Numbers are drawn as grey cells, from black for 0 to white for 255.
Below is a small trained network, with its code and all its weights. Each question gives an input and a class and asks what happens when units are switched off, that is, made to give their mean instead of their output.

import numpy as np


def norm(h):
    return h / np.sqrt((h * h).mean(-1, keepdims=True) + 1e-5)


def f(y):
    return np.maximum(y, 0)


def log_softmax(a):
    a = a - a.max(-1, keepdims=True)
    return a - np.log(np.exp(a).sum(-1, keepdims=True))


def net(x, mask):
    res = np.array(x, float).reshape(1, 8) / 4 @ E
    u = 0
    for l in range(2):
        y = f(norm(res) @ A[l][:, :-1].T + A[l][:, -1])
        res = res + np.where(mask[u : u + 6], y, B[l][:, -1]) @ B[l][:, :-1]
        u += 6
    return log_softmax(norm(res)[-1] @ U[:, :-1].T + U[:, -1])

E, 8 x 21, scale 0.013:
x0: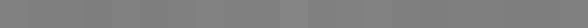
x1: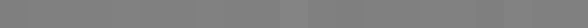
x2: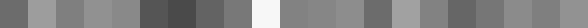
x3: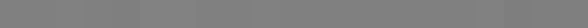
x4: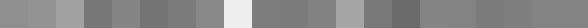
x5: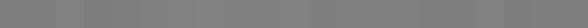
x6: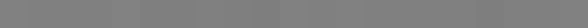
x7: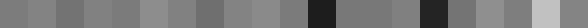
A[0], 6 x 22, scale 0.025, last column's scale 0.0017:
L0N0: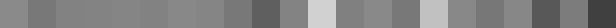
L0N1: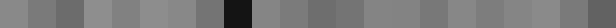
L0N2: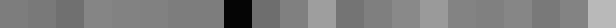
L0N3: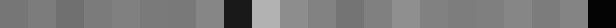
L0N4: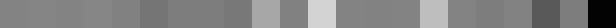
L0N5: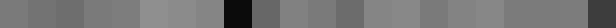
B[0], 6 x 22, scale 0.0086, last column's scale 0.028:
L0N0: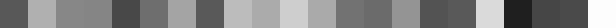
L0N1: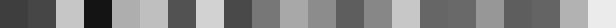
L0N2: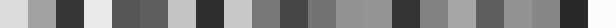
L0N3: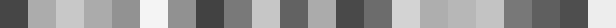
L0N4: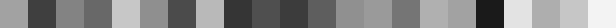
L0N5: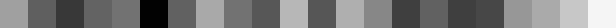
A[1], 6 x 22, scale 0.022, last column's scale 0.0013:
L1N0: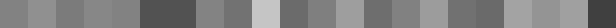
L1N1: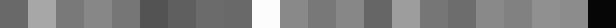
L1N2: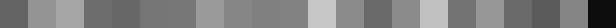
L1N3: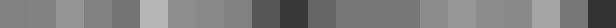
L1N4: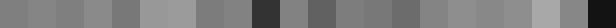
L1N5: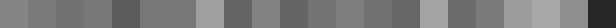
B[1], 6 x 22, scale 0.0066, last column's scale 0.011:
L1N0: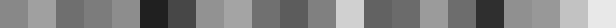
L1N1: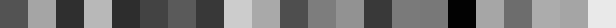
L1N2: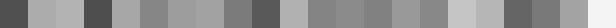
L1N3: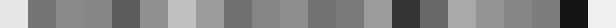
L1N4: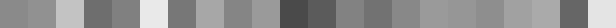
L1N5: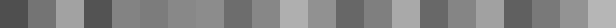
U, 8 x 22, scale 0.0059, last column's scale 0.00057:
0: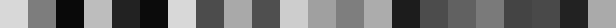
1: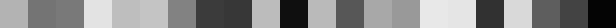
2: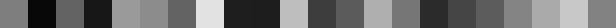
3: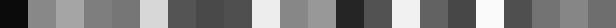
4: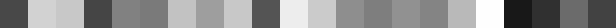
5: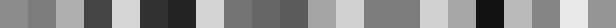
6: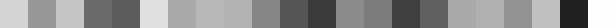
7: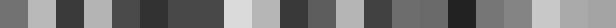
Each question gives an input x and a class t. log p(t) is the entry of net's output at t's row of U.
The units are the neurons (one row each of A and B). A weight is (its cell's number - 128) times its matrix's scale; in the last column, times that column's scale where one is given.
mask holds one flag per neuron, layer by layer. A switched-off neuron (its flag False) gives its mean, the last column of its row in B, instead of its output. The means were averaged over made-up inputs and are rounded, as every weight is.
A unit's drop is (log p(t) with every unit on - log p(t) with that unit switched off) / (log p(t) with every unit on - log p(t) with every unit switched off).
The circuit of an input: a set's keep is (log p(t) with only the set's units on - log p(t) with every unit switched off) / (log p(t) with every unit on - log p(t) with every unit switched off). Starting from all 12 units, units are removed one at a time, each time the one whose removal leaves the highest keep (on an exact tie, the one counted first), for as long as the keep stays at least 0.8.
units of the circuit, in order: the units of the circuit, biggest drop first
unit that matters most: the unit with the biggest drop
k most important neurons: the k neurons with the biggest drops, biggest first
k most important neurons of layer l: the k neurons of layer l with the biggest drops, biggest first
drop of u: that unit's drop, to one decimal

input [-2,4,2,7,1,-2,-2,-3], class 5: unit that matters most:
L0N4
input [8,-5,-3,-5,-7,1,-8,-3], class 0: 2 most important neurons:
(L0N2, L0N5)
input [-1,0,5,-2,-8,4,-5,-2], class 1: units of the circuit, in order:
(L0N3, L0N2)
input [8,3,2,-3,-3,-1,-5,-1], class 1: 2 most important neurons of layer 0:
(L0N3, L0N2)
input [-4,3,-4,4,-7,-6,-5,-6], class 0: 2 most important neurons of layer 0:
(L0N2, L0N0)
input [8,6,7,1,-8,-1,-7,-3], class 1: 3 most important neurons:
(L0N3, L0N2, L0N4)
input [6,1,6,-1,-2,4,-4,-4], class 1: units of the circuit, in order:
(L0N4, L0N3)
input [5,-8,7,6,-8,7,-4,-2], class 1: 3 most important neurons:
(L0N3, L0N2, L0N0)
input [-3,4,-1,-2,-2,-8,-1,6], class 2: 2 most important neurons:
(L0N0, L0N3)
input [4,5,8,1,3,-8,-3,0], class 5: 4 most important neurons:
(L0N0, L0N4, L0N2, L1N0)
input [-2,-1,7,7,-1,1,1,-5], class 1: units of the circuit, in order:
(L0N4, L0N5, L0N3)
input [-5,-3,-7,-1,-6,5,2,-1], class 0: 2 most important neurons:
(L0N2, L0N4)
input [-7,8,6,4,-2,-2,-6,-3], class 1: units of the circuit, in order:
(L0N4, L0N3)
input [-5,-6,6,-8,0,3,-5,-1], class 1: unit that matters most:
L0N5
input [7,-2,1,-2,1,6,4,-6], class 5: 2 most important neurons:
(L0N4, L0N3)
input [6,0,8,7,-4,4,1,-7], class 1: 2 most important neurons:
(L0N4, L0N3)
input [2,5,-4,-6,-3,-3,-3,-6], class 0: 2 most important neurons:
(L0N0, L0N2)
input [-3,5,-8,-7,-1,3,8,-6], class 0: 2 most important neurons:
(L0N1, L0N3)
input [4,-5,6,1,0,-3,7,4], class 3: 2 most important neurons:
(L0N5, L0N2)
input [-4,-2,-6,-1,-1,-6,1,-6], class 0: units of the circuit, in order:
(L0N1)
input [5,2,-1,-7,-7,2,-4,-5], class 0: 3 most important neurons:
(L0N2, L0N0, L0N5)
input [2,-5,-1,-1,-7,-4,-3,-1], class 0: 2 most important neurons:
(L0N2, L0N5)
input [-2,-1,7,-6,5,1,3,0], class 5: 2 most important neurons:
(L0N0, L0N3)
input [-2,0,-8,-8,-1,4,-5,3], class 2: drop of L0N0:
0.2
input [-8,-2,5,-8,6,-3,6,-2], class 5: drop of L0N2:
0.1
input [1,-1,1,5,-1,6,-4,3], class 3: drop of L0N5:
0.0
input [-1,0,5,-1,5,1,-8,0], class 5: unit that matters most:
L0N0
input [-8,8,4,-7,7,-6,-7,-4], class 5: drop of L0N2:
0.1
